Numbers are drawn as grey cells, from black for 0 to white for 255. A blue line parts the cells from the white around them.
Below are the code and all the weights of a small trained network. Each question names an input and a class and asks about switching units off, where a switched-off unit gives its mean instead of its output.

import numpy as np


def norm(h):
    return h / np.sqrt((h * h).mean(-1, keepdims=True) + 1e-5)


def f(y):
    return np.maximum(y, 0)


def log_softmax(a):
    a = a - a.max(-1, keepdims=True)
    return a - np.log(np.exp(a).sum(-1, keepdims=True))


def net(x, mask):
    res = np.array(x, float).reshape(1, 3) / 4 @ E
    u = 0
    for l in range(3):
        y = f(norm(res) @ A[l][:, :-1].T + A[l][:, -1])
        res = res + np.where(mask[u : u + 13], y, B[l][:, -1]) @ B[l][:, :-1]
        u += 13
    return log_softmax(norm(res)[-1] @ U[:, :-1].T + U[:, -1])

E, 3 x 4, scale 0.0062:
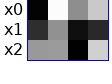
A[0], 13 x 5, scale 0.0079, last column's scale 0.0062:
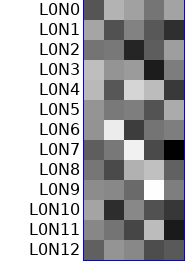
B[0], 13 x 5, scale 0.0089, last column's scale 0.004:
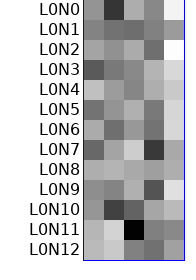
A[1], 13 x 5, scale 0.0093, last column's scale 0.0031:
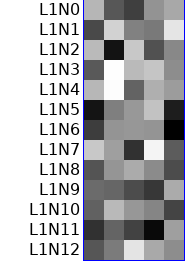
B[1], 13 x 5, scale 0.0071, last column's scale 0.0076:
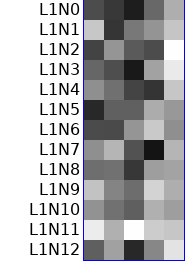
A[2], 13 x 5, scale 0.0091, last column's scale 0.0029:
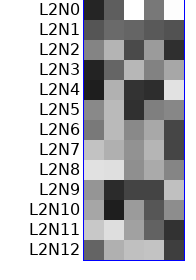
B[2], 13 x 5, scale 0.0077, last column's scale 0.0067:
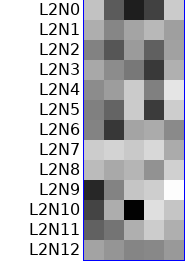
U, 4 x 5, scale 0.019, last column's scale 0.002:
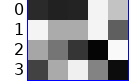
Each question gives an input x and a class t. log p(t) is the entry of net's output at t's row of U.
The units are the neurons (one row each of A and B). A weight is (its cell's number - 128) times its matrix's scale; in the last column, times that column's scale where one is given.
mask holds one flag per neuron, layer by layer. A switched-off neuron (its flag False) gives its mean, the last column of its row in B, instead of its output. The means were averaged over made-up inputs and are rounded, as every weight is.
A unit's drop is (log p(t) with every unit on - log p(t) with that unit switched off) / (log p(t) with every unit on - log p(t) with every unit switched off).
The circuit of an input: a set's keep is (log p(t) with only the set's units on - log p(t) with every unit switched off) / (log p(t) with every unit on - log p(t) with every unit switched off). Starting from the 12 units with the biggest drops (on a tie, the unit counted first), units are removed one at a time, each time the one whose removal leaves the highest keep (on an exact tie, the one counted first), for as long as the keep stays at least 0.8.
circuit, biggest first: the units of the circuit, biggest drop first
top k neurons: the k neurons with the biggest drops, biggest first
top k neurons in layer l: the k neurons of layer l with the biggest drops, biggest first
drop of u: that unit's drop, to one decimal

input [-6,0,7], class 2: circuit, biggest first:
[L1N7]
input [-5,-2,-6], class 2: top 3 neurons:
[L1N3, L2N0, L0N7]
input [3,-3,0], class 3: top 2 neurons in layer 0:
[L0N0, L0N3]
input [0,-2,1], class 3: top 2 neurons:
[L1N11, L1N4]
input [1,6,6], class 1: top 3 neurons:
[L1N11, L0N4, L1N2]
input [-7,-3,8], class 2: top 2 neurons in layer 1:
[L1N7, L1N3]
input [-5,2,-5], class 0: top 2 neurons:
[L0N10, L2N10]
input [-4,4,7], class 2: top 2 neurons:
[L1N0, L1N7]
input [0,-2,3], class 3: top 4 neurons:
[L0N9, L2N9, L2N0, L2N4]
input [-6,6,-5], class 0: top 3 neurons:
[L0N10, L1N2, L2N10]
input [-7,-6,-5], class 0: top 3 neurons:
[L1N11, L1N2, L2N10]
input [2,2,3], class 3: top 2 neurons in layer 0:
[L0N6, L0N9]
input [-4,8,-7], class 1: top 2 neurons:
[L1N11, L1N9]
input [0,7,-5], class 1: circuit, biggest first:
[L1N11]
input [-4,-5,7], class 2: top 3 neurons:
[L1N7, L1N0, L1N11]
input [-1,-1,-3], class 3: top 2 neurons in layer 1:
[L1N12, L1N11]
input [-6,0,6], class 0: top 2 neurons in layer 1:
[L1N0, L1N12]
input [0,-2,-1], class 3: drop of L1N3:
0.2
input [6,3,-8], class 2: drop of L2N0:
0.4
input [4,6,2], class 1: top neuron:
[L1N11]
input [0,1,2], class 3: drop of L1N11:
0.1
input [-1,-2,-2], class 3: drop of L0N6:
0.0
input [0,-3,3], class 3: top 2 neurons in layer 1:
[L1N11, L1N1]
